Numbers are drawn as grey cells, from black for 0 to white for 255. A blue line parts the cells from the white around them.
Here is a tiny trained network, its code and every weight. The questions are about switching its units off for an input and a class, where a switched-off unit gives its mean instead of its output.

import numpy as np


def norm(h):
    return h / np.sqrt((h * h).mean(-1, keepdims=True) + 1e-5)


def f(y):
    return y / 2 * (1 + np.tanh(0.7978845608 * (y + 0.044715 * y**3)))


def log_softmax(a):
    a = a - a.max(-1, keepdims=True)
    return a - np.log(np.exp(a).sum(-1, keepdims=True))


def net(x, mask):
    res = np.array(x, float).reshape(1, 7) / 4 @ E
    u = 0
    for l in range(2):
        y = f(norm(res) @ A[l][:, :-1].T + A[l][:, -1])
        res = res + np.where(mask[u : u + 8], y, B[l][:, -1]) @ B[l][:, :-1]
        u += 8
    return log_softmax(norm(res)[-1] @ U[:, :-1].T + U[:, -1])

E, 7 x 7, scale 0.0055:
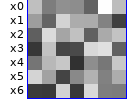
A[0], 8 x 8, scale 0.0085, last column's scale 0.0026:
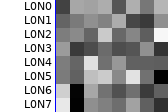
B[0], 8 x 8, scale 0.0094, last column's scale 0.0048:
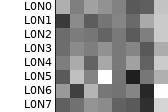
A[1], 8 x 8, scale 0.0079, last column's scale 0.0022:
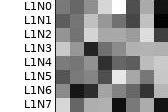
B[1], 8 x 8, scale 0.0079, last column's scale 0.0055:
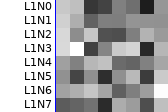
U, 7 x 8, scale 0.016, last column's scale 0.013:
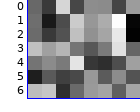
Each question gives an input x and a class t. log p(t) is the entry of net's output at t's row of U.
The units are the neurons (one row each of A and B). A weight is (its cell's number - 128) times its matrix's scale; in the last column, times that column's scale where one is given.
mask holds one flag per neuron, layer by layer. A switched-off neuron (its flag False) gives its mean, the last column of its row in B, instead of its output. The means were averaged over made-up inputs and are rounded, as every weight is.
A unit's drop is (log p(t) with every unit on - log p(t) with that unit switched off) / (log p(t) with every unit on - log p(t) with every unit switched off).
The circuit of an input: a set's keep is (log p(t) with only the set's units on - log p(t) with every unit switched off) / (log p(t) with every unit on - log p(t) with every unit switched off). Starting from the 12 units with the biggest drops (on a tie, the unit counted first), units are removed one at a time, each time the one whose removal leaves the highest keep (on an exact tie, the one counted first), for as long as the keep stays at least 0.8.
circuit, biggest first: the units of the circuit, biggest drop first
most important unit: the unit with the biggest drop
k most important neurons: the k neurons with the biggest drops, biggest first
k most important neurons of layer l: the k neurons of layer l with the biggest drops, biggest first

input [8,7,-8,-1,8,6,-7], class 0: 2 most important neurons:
(L0N7 L1N7)
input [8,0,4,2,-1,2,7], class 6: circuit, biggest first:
(L1N0 L0N5)
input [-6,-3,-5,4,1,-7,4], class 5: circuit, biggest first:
(L0N1)
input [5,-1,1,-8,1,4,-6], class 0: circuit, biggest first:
(L1N7 L0N4)
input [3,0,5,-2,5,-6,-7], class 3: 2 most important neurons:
(L0N6 L0N7)
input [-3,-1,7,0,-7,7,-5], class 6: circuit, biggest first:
(L1N3 L0N5)
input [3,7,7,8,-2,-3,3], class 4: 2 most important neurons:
(L0N5 L1N3)
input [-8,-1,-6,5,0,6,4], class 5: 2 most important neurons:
(L0N1 L0N6)
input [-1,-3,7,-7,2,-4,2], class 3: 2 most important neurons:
(L0N6 L1N1)
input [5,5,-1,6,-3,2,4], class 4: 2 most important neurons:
(L0N5 L1N3)
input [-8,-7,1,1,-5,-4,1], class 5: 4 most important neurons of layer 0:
(L0N1 L0N6 L0N5 L0N7)
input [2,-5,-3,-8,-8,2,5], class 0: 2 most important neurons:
(L0N6 L0N5)
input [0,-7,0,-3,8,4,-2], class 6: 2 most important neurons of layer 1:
(L1N3 L1N6)
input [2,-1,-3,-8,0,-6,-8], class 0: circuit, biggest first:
(L1N7)
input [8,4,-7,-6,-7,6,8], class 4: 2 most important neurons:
(L0N7 L0N5)
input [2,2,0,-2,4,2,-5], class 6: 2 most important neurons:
(L0N6 L1N3)
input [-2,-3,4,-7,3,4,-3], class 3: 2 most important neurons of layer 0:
(L0N4 L0N2)
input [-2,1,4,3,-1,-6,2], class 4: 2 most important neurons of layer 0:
(L0N0 L0N5)
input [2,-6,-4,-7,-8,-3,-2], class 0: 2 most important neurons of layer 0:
(L0N6 L0N5)
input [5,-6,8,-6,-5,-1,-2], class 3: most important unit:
L0N7
